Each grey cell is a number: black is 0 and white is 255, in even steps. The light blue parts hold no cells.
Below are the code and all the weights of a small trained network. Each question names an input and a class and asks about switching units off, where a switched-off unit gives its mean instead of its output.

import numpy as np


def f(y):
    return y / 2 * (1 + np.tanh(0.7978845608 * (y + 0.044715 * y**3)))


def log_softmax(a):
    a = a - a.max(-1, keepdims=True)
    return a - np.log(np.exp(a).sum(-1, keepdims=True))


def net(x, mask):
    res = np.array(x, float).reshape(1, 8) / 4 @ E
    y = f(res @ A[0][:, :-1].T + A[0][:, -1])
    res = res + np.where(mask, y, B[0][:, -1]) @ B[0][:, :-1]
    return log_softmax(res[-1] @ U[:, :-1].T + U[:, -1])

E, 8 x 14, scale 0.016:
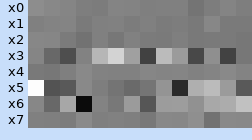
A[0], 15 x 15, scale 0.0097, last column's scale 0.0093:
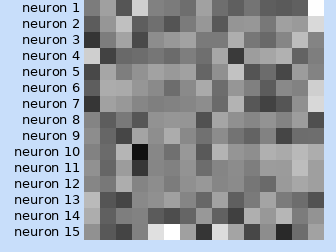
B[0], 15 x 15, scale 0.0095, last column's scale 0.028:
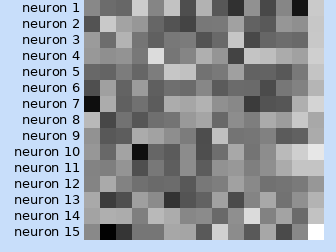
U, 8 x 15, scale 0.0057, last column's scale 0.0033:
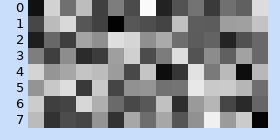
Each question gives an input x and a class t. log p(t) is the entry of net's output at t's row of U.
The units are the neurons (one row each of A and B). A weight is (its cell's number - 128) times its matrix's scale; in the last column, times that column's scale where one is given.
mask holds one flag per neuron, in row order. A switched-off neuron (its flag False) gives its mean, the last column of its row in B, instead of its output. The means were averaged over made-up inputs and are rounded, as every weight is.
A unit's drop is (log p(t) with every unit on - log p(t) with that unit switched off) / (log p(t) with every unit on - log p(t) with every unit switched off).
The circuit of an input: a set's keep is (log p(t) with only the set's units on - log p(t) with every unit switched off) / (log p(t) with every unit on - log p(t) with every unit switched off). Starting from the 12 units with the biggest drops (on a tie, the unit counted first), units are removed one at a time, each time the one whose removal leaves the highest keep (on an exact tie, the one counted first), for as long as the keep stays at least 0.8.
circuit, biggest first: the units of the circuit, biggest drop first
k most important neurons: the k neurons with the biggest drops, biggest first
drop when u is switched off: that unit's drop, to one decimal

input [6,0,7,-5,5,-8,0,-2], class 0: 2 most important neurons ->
neuron 7; neuron 10
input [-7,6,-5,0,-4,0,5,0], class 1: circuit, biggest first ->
neuron 15
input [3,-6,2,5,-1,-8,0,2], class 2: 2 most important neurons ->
neuron 10; neuron 7
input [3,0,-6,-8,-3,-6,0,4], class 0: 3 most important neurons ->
neuron 10; neuron 7; neuron 6
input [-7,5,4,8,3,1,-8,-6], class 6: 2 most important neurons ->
neuron 13; neuron 9
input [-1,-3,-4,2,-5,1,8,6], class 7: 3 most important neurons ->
neuron 7; neuron 5; neuron 8
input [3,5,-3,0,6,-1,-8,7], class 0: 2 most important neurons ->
neuron 15; neuron 1
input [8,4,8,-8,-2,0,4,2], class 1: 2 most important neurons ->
neuron 2; neuron 4
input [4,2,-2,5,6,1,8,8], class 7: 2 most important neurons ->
neuron 7; neuron 8
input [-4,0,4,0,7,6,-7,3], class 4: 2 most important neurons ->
neuron 15; neuron 1
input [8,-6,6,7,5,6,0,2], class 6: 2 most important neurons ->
neuron 10; neuron 9
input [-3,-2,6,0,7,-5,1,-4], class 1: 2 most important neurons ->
neuron 15; neuron 1
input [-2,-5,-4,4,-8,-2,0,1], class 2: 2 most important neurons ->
neuron 10; neuron 11
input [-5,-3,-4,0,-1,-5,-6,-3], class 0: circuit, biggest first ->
neuron 15
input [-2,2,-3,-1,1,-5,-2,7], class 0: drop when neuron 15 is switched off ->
0.2
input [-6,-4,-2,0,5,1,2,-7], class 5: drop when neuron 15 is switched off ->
0.7
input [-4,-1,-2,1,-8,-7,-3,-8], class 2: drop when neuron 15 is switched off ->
0.0
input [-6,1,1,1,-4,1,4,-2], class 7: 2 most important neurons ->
neuron 7; neuron 5
